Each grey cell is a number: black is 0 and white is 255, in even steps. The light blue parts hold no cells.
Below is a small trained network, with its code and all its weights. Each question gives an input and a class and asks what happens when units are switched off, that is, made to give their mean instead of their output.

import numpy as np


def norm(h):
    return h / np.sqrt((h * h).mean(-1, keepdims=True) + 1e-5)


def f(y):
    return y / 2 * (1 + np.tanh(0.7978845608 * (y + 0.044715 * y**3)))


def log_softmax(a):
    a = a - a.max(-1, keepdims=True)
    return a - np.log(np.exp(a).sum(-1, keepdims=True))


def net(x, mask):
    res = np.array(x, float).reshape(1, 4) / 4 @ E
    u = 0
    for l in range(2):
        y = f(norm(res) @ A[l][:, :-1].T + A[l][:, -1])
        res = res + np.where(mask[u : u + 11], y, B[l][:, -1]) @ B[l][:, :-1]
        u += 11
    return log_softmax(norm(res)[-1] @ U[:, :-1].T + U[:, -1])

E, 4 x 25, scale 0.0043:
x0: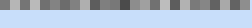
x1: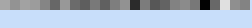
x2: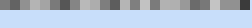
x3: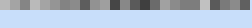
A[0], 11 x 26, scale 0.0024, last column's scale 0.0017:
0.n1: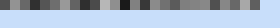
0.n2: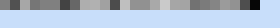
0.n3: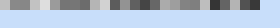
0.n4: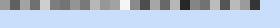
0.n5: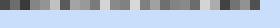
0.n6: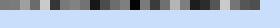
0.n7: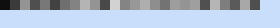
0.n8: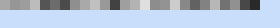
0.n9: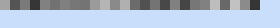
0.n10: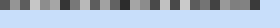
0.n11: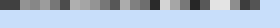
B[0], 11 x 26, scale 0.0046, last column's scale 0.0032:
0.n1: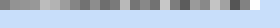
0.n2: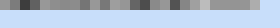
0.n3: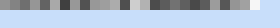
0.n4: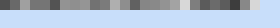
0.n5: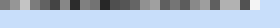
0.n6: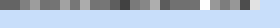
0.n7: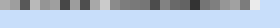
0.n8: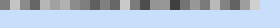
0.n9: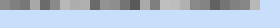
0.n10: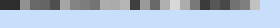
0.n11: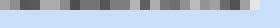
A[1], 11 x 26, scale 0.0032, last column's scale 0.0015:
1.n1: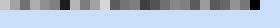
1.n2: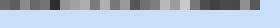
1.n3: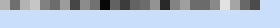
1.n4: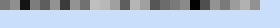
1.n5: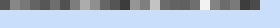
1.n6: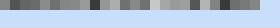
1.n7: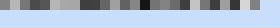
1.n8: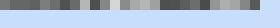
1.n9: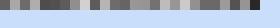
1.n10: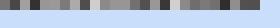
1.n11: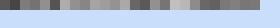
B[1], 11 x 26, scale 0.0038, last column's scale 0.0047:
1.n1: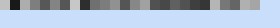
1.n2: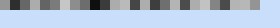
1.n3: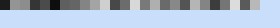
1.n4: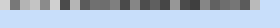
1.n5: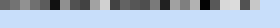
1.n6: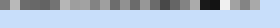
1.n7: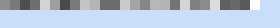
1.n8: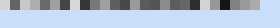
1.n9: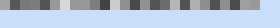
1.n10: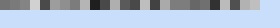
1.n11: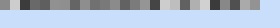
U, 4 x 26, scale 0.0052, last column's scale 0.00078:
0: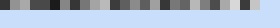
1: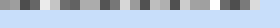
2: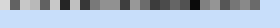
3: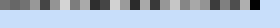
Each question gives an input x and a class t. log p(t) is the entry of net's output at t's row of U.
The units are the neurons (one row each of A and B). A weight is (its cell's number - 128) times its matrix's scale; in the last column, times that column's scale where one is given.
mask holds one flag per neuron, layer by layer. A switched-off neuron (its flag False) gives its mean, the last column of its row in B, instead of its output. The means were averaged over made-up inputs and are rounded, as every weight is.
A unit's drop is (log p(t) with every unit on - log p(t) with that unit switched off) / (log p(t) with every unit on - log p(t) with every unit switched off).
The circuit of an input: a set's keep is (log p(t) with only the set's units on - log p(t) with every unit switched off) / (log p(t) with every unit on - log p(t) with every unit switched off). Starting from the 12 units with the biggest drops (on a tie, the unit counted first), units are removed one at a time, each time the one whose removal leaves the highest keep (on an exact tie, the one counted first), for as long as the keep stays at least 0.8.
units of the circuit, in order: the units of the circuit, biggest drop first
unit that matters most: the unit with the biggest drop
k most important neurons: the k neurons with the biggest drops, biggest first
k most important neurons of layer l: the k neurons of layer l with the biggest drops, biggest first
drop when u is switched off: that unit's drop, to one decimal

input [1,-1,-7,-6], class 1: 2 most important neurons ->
1.n7, 0.n1
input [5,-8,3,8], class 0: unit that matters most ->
0.n5
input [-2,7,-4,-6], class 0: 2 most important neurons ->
1.n3, 0.n3
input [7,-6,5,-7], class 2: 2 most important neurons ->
0.n7, 1.n8
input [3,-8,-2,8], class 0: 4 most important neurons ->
0.n5, 1.n5, 0.n7, 1.n8
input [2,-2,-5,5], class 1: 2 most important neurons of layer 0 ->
0.n1, 0.n7
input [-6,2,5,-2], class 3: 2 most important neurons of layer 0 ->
0.n4, 0.n1
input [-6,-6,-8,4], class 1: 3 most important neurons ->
1.n7, 0.n1, 0.n6
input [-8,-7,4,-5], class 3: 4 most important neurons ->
0.n4, 1.n10, 0.n6, 0.n9
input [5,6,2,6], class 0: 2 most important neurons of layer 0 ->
0.n6, 0.n7
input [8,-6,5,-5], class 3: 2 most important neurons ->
0.n10, 1.n9
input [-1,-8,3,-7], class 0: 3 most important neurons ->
0.n5, 1.n5, 0.n3
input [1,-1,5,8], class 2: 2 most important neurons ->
0.n3, 1.n1
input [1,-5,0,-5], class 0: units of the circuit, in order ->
1.n5
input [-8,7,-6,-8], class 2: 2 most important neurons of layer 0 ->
0.n5, 0.n7
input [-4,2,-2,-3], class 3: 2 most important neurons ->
0.n3, 0.n9
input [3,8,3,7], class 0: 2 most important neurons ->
1.n3, 0.n6
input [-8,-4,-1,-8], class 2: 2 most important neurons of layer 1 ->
1.n8, 1.n4
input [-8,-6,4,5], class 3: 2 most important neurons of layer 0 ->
0.n4, 0.n6
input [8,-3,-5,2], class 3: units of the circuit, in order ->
0.n10
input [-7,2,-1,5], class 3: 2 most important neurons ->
0.n4, 0.n7
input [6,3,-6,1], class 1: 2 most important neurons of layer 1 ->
1.n7, 1.n10
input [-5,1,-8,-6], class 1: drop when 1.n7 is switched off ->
0.4
